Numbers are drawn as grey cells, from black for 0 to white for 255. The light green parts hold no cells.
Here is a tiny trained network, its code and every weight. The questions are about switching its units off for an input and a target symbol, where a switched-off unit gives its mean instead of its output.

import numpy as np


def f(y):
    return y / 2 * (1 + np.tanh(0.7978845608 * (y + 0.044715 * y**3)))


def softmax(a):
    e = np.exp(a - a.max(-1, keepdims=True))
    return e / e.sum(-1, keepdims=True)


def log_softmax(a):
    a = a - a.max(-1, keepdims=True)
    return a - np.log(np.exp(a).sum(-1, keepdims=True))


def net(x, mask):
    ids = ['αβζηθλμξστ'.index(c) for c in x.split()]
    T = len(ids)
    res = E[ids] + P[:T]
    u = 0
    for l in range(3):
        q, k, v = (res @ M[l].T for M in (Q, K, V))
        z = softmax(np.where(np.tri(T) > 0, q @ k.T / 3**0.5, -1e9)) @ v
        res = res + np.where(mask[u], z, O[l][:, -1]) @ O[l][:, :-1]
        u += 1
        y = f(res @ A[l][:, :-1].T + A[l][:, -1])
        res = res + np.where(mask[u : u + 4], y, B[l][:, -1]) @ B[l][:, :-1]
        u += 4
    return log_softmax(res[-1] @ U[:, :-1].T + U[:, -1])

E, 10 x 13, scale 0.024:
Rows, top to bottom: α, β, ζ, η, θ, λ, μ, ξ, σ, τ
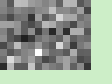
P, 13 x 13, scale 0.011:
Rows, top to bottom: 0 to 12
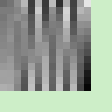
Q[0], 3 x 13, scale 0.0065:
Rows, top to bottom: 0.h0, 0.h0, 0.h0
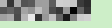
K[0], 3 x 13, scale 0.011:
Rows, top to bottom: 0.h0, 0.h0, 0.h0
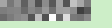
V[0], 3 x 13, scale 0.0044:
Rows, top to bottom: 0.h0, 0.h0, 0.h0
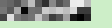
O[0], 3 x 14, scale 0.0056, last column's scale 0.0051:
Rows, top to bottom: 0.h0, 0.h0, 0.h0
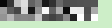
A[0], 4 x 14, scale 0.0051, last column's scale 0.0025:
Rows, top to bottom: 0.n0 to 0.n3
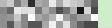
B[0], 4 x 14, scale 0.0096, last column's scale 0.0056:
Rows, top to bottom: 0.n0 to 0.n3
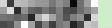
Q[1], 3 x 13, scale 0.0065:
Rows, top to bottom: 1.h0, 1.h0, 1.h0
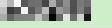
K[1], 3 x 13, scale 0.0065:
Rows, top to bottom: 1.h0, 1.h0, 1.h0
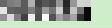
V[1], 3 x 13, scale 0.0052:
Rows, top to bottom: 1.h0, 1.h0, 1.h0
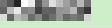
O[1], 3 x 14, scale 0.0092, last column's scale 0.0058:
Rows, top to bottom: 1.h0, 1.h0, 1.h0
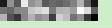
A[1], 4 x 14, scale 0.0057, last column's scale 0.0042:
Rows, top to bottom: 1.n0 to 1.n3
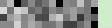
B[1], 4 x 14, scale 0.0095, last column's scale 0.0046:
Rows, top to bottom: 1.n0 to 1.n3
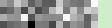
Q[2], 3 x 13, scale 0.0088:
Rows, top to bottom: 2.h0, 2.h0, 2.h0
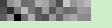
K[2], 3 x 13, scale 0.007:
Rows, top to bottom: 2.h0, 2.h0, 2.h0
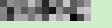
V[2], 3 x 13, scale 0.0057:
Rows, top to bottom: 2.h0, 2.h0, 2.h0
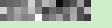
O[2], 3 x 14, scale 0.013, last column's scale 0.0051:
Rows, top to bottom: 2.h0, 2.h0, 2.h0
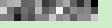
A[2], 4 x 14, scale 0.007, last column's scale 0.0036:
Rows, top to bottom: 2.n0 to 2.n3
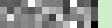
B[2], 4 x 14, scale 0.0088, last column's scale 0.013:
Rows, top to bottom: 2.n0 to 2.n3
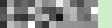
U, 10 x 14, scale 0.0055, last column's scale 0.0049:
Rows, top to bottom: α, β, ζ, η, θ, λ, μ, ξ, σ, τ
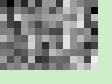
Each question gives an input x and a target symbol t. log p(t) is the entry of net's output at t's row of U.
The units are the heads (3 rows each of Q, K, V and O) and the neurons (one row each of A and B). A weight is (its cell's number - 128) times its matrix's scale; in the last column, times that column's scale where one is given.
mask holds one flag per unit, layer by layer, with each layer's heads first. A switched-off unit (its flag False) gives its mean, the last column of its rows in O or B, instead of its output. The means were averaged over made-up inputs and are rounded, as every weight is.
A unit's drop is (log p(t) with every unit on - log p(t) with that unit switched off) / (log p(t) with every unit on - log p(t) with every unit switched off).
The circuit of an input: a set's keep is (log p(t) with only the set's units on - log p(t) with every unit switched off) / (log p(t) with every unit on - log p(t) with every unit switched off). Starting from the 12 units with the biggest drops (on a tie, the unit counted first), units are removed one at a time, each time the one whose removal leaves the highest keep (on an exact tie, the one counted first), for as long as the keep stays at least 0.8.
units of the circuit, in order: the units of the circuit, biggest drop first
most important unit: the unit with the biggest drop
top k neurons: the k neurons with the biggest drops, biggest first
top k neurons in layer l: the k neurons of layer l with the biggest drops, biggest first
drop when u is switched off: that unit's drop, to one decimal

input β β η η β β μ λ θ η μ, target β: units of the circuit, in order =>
2.h0, 2.n2, 1.n3
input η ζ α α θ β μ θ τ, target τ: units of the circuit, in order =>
1.h0, 0.n0
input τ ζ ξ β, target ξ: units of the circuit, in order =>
2.h0, 1.h0, 0.n3
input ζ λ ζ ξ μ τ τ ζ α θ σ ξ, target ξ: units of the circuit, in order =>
0.h0, 2.n0
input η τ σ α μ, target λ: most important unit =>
1.n0
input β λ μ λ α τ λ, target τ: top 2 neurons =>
1.n0, 0.n0
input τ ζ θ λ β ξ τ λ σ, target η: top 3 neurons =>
1.n0, 1.n2, 0.n0
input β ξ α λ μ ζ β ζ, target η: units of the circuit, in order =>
2.h0, 0.h0
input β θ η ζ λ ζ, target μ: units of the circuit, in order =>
0.h0, 2.n3, 1.n2
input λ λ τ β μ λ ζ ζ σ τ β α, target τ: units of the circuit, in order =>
1.h0, 0.n0
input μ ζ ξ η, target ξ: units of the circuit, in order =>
2.h0, 1.h0, 0.n0
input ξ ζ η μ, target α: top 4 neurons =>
0.n2, 1.n0, 1.n3, 1.n2
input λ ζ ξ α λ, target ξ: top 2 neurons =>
1.n0, 0.n0
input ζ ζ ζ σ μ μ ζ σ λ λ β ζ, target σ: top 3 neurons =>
0.n0, 0.n3, 2.n1
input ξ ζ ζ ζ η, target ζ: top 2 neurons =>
2.n1, 0.n0
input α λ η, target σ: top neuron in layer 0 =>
0.n0
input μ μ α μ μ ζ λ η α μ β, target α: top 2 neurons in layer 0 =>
0.n2, 0.n3
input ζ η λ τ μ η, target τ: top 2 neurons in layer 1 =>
1.n3, 1.n0
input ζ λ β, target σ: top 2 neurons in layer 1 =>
1.n0, 1.n1
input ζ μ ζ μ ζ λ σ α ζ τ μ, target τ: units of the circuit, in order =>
1.h0
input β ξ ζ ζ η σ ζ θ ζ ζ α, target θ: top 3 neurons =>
0.n1, 0.n3, 2.n2
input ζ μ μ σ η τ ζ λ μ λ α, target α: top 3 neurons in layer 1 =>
1.n0, 1.n3, 1.n1
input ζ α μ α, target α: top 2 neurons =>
0.n2, 0.n3
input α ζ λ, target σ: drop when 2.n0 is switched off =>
0.0
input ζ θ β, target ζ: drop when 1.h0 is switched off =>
0.2
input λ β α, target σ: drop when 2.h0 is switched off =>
0.7
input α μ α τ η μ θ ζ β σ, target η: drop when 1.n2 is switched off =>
0.4
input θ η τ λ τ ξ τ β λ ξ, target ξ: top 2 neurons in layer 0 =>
0.n1, 0.n3
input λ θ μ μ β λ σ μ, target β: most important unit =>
0.h0
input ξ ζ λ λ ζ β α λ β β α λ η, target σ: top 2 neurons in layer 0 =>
0.n3, 0.n0
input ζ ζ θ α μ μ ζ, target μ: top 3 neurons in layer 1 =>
1.n2, 1.n0, 1.n3
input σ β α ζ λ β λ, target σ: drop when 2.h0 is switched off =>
0.3
